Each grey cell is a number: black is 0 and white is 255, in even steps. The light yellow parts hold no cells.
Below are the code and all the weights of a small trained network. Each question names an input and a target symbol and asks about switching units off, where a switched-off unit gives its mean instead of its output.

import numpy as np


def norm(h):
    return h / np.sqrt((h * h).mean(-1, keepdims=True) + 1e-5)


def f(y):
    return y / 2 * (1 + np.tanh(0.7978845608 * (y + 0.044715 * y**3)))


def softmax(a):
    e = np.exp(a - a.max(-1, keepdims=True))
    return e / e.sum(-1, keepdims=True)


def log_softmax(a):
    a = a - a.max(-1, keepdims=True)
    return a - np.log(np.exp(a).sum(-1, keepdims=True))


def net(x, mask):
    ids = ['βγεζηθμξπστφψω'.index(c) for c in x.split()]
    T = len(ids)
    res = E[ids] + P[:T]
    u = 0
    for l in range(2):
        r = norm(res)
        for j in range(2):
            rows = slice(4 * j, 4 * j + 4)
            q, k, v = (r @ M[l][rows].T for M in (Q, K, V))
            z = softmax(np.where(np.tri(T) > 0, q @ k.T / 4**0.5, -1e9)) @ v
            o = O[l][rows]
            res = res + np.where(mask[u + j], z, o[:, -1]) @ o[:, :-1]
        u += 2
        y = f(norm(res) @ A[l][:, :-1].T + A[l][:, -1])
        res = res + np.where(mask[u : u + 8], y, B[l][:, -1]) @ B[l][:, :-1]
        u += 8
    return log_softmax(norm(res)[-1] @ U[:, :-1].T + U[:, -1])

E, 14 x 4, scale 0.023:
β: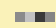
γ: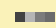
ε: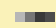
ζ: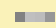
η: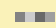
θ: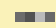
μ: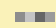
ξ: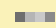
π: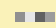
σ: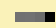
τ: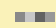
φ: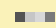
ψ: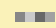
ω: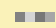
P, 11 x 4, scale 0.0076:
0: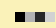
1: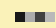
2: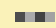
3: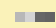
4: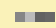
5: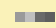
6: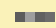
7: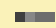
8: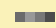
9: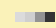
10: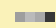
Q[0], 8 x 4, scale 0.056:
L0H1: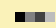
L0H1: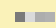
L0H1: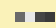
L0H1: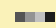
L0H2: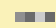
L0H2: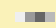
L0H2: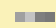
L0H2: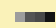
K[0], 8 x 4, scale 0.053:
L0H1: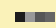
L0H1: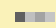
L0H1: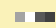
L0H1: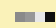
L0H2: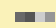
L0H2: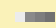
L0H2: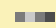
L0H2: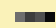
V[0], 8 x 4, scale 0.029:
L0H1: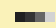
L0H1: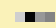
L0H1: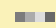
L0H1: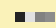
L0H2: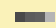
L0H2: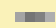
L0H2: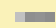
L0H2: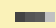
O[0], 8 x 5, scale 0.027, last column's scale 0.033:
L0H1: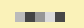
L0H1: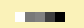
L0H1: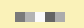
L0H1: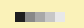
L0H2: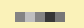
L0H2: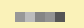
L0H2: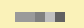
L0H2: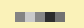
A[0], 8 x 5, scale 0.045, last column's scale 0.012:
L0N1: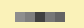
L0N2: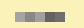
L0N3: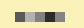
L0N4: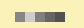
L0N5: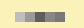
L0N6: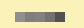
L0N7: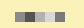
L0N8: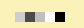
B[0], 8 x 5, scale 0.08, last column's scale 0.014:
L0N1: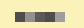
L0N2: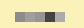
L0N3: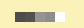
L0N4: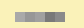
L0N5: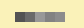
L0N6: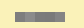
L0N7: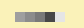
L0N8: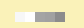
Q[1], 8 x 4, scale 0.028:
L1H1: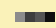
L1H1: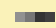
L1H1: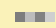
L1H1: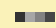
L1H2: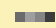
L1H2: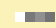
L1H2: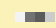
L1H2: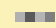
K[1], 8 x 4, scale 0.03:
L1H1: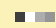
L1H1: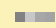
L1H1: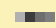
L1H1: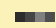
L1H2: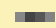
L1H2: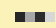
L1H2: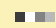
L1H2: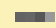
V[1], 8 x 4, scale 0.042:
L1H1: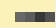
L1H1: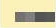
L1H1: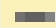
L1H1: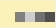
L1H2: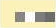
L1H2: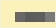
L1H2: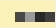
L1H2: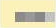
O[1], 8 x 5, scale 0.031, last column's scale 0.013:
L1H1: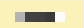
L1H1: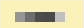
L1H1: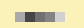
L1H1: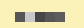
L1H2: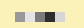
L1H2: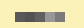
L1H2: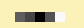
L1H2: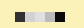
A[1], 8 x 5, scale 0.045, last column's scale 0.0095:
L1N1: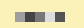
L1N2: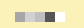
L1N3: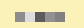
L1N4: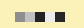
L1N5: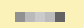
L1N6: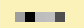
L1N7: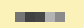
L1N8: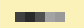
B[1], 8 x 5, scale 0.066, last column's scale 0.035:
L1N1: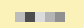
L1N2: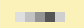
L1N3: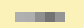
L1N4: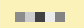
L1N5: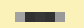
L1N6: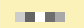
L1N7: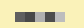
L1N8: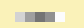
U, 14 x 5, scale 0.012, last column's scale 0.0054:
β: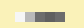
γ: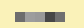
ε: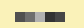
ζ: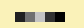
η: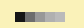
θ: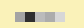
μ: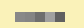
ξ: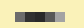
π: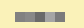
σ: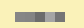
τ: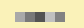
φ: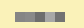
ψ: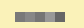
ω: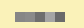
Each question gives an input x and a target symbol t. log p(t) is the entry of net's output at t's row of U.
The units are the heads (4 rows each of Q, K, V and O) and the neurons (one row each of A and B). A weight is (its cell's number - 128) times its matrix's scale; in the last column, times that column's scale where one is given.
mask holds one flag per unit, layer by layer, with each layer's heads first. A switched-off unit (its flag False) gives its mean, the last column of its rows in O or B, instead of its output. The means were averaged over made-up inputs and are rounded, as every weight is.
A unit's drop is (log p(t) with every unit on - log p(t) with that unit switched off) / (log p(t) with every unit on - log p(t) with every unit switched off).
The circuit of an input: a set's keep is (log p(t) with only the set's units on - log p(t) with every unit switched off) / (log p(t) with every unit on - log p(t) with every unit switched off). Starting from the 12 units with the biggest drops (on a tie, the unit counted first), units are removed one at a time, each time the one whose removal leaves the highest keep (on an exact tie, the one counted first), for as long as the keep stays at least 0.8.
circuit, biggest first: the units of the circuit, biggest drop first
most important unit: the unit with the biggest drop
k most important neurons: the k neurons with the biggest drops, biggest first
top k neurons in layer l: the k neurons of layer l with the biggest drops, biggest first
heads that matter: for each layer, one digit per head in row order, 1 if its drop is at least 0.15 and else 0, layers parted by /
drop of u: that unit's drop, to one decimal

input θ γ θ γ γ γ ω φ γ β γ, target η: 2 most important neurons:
(L0N3 L1N2)
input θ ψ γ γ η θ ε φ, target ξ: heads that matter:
10 / 10
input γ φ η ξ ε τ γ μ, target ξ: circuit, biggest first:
(L0H1 L1H2)
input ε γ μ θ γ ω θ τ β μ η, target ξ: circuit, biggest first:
(L0H1 L1H1 L1N2)
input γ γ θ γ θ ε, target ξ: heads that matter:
10 / 00
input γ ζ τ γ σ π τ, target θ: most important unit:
L0H1
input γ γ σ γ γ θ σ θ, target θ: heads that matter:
00 / 01
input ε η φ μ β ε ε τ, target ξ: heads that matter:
10 / 00
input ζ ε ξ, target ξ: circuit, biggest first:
(L0H1 L1H2)
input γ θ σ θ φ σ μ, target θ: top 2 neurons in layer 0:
(L0N3 L0N8)
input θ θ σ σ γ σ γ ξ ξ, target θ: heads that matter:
01 / 10
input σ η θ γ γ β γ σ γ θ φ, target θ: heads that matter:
00 / 10
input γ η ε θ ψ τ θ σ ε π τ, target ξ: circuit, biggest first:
(L0H1 L1H1 L1N2)
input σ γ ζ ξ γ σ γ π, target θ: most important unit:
L0N3
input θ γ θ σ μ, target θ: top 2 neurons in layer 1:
(L1N2 L1N7)
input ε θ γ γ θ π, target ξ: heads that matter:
10 / 10
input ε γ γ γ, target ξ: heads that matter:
10 / 00
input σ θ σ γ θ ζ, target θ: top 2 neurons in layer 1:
(L1N2 L1N6)
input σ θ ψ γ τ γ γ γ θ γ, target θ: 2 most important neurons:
(L0N3 L0N8)
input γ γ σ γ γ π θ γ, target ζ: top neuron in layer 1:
(L1N8)
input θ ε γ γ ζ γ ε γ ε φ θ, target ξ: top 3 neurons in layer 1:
(L1N2 L1N6 L1N7)
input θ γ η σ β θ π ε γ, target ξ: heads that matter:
10 / 10
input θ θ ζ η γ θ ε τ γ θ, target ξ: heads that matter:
10 / 01
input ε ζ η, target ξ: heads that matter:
10 / 00
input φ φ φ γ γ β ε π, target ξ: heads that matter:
10 / 00
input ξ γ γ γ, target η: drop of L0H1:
0.6
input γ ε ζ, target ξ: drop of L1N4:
0.0
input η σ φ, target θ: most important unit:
L1H2
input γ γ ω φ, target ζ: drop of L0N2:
0.1
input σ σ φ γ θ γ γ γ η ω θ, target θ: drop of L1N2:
0.2
